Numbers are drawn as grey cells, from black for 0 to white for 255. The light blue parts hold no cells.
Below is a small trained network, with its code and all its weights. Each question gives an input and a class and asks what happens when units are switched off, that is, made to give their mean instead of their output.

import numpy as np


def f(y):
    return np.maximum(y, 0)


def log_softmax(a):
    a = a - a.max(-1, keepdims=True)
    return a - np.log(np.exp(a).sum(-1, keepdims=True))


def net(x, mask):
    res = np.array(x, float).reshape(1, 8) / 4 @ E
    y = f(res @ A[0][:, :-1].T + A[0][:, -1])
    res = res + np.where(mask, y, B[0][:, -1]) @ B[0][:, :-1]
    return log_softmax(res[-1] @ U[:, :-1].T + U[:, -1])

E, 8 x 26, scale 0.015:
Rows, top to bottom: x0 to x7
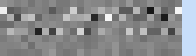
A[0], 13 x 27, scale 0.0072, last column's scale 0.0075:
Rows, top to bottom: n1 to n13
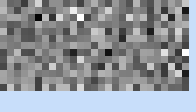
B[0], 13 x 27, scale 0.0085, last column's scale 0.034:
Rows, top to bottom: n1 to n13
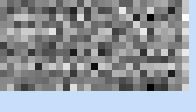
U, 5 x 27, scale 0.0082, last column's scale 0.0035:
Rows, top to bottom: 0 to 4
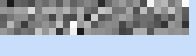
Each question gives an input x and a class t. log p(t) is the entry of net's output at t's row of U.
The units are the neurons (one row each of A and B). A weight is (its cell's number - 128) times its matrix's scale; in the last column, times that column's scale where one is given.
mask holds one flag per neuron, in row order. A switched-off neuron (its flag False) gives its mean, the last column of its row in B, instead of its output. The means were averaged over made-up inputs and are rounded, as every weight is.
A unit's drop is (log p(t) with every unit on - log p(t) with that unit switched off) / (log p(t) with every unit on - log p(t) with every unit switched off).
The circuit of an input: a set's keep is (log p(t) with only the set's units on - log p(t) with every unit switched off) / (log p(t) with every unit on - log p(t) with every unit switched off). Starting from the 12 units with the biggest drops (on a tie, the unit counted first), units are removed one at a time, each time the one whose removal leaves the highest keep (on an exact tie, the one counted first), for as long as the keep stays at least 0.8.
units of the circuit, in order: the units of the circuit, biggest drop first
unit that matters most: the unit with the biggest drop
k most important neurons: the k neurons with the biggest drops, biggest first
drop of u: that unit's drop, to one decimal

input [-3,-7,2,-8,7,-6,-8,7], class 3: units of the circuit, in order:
n13
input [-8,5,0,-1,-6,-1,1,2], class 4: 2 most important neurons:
n8; n5
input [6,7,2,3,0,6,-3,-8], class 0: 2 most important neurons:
n3; n2
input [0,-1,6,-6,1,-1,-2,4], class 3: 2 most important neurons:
n13; n5
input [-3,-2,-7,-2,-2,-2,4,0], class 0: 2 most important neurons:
n8; n3
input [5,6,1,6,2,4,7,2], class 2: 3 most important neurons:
n10; n2; n11
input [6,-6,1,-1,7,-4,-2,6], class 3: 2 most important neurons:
n13; n2
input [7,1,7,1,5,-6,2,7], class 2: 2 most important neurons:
n2; n11
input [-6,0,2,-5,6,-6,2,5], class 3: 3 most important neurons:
n8; n13; n2
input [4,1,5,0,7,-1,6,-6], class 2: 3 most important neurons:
n3; n2; n5
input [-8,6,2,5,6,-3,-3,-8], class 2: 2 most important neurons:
n2; n10
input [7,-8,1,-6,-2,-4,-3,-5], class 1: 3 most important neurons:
n10; n2; n11
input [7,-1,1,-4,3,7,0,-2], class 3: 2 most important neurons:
n8; n2
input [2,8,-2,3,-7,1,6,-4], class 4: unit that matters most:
n5
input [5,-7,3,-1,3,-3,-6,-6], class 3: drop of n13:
0.7
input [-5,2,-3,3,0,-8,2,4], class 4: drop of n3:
0.5
